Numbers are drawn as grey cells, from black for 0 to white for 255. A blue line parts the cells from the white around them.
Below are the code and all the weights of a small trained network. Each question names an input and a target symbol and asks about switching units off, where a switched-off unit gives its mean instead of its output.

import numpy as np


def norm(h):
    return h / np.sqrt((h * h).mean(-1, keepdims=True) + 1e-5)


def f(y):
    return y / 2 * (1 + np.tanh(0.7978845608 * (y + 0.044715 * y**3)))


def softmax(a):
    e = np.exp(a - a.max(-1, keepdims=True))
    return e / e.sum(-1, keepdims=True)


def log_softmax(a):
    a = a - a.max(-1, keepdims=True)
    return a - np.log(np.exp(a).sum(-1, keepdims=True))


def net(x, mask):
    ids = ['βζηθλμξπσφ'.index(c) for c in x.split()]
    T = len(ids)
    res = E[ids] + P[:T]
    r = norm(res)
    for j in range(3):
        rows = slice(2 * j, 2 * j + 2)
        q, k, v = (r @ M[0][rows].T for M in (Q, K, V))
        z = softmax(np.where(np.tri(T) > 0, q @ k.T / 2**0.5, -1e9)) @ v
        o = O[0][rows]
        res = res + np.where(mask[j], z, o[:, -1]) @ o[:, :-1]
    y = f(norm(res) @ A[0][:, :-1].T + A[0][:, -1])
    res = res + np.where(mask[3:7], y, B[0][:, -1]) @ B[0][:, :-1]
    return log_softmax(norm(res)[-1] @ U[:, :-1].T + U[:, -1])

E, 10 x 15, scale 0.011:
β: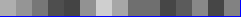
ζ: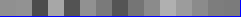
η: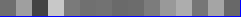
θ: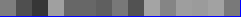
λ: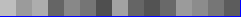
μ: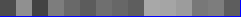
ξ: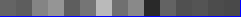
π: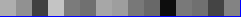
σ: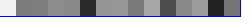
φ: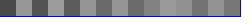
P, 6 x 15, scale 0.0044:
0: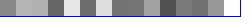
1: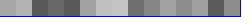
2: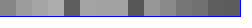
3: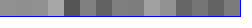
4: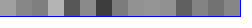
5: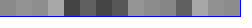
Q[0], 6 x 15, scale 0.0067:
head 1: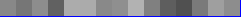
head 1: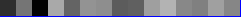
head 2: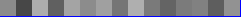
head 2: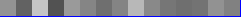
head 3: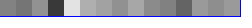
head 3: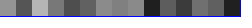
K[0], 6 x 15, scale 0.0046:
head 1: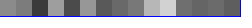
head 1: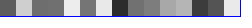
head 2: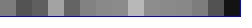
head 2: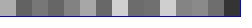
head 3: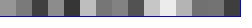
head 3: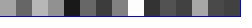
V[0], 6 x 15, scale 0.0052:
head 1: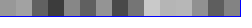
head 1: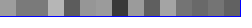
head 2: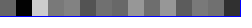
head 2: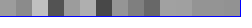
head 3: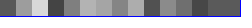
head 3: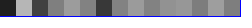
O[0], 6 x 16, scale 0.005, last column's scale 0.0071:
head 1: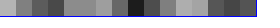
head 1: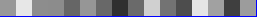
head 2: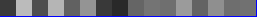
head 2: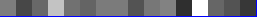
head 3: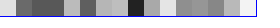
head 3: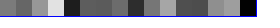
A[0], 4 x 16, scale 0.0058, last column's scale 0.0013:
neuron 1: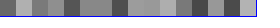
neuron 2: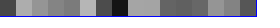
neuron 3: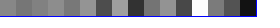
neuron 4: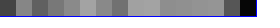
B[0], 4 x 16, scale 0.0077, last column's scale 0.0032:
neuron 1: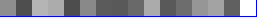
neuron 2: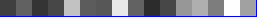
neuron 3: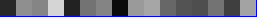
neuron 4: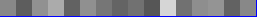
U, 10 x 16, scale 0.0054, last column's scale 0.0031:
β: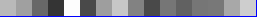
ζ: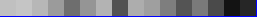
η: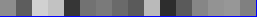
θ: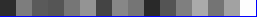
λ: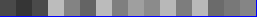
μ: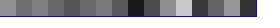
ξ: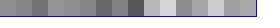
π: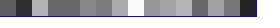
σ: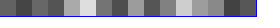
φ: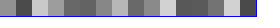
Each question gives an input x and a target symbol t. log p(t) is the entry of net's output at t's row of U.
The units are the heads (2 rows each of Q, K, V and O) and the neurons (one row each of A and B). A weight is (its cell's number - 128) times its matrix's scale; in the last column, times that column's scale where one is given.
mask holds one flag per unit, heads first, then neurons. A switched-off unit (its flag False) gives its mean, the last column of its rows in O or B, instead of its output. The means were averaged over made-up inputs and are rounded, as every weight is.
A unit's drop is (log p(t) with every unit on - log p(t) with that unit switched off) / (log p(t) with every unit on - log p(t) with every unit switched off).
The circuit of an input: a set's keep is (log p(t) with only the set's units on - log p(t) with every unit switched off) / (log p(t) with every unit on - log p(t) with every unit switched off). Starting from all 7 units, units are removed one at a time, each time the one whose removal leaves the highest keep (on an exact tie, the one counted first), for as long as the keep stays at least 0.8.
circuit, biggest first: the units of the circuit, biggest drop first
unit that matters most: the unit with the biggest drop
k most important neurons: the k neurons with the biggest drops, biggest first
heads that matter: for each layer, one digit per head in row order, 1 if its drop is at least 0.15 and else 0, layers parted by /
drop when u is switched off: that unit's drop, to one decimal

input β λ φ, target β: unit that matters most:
head 2
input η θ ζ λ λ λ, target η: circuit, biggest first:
head 2; neuron 3
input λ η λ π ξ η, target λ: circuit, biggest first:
head 2; head 1; neuron 3
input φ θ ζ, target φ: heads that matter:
111
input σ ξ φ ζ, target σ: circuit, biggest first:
head 3; head 1
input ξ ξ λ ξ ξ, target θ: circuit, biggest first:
head 2; neuron 2
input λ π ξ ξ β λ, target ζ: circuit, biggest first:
head 2; neuron 3
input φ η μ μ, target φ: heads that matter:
111
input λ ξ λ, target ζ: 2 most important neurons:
neuron 3; neuron 1
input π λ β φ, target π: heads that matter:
011
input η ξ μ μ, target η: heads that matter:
011
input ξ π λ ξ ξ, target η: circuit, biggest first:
neuron 1; head 2; head 1
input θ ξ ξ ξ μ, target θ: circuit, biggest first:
head 3; neuron 2
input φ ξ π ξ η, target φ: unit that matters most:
head 3
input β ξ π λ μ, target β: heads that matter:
110
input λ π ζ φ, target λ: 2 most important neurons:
neuron 3; neuron 1
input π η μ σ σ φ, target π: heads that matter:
111
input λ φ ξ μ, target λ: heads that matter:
110
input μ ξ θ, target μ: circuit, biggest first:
head 1; head 3
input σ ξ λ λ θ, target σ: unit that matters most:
head 3
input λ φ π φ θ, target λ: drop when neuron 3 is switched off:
0.3
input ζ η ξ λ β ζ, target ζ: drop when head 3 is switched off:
0.2
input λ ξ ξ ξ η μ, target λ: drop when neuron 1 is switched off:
0.1
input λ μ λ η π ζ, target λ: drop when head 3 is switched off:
0.1
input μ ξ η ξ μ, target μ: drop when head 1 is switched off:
1.0
